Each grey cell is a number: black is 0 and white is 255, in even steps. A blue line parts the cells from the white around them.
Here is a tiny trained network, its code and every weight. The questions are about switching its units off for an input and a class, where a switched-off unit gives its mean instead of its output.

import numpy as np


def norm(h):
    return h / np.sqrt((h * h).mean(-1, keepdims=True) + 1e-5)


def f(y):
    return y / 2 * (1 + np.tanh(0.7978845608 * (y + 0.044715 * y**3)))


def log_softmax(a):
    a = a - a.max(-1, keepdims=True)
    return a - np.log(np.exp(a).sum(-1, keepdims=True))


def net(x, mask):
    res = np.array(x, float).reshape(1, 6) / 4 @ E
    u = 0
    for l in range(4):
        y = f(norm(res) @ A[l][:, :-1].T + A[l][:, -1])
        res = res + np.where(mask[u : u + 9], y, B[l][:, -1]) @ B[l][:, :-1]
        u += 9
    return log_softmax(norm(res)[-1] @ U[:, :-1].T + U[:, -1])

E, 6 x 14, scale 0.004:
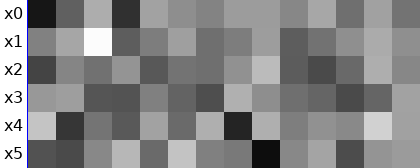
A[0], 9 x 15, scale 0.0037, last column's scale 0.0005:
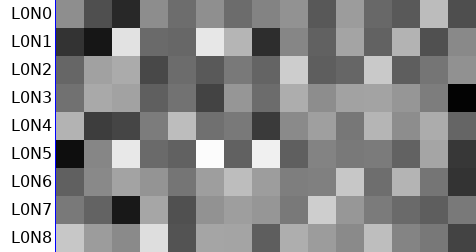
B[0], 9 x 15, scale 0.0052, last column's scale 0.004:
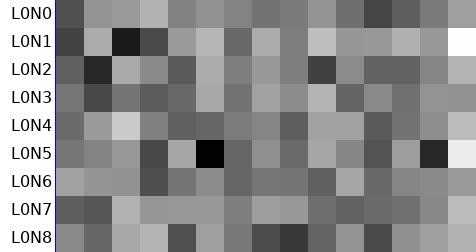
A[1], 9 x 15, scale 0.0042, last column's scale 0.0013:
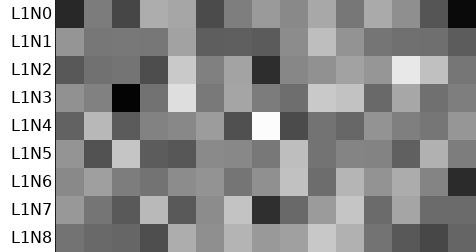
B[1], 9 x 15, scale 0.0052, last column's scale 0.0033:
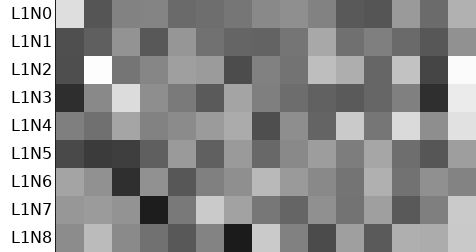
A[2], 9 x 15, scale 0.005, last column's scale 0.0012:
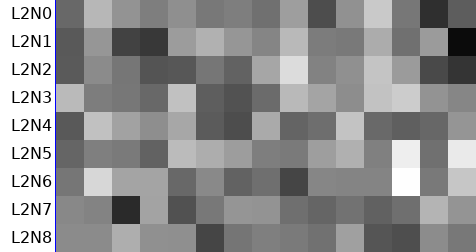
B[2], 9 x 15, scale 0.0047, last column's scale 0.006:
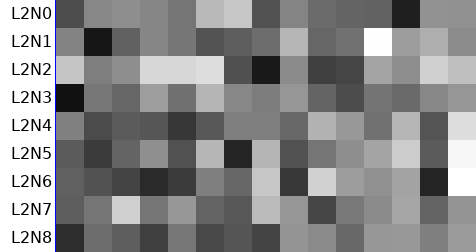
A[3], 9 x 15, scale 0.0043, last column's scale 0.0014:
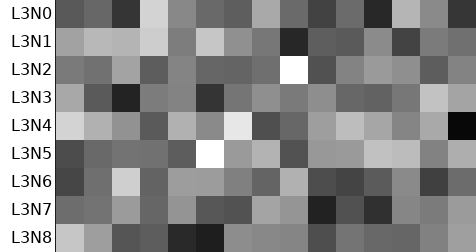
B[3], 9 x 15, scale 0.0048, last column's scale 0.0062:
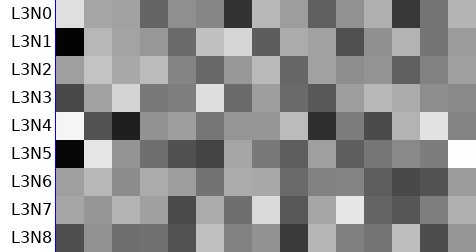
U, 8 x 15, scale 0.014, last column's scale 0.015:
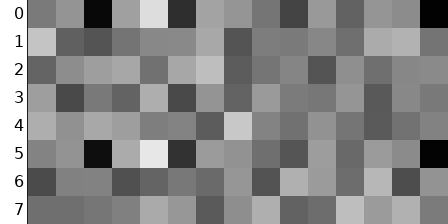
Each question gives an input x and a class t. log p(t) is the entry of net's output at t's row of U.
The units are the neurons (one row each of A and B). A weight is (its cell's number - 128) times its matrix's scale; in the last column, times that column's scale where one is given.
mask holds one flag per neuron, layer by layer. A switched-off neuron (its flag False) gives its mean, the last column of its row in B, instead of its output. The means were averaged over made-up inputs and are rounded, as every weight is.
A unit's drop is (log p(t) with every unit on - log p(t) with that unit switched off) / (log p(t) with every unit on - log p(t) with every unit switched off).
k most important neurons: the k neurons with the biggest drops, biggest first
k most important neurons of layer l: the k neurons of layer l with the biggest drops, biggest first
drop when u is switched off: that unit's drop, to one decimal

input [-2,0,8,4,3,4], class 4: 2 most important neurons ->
L0N1, L1N2
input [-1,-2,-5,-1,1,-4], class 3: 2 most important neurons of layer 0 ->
L0N1, L0N5
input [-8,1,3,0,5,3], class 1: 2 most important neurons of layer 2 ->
L2N5, L2N3
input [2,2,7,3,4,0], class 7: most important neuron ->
L2N2
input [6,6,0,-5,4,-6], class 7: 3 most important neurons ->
L2N2, L0N2, L2N1
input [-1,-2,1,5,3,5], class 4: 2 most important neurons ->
L0N1, L1N2
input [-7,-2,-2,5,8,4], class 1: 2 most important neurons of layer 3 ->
L3N4, L3N5
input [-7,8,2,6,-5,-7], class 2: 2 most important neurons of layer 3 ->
L3N1, L3N0
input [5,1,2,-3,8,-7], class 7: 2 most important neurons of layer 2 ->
L2N2, L2N1
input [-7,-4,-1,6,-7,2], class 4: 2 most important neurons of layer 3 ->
L3N0, L3N5
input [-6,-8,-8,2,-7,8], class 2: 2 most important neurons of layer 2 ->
L2N6, L2N5
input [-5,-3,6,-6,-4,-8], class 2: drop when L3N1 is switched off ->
0.2
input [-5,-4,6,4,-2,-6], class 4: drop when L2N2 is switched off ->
0.0
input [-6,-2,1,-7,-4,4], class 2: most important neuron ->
L1N2
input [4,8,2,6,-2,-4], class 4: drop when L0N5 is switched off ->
0.1
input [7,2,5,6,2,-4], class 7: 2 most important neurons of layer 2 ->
L2N1, L2N2
